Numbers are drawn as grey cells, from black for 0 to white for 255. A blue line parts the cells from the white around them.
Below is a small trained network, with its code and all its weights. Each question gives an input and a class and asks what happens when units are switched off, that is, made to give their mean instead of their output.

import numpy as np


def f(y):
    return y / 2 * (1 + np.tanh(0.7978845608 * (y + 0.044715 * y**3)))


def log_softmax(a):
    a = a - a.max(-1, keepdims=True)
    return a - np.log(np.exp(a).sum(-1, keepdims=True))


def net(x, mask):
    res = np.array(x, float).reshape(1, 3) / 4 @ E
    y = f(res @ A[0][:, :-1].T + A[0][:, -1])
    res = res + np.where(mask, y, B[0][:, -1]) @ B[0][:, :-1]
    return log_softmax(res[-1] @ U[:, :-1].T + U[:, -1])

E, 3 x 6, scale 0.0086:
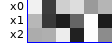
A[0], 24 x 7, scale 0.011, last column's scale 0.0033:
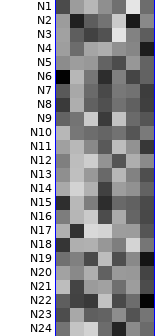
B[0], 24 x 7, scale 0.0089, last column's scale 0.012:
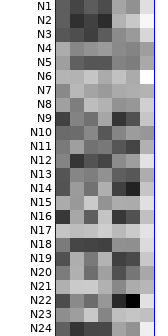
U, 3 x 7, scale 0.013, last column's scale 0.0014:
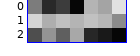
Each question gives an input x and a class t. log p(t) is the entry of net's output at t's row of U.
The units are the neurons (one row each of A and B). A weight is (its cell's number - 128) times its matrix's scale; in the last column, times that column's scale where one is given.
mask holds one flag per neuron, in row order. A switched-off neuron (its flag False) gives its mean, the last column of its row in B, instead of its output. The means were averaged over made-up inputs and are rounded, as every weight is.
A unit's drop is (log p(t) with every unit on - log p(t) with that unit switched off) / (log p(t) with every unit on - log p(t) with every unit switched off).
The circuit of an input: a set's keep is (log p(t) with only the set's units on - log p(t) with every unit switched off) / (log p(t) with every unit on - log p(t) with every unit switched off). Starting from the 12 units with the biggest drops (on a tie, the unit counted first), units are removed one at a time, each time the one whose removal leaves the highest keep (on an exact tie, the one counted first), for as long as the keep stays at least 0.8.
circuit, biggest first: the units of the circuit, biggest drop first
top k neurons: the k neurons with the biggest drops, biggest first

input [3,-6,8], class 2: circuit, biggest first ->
N14
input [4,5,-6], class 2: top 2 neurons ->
N22, N24
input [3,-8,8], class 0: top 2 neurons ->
N12, N24
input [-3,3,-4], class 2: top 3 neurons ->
N22, N24, N12
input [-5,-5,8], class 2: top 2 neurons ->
N14, N16
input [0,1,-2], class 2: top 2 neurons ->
N24, N2
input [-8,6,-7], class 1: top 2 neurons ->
N6, N23
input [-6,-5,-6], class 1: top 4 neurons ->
N6, N15, N8, N2
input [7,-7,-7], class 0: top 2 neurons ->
N12, N1
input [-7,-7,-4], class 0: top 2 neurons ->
N24, N18
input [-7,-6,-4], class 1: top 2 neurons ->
N6, N15
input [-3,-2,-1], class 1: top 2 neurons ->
N2, N3
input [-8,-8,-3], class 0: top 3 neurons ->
N24, N18, N1
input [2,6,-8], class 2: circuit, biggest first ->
N22
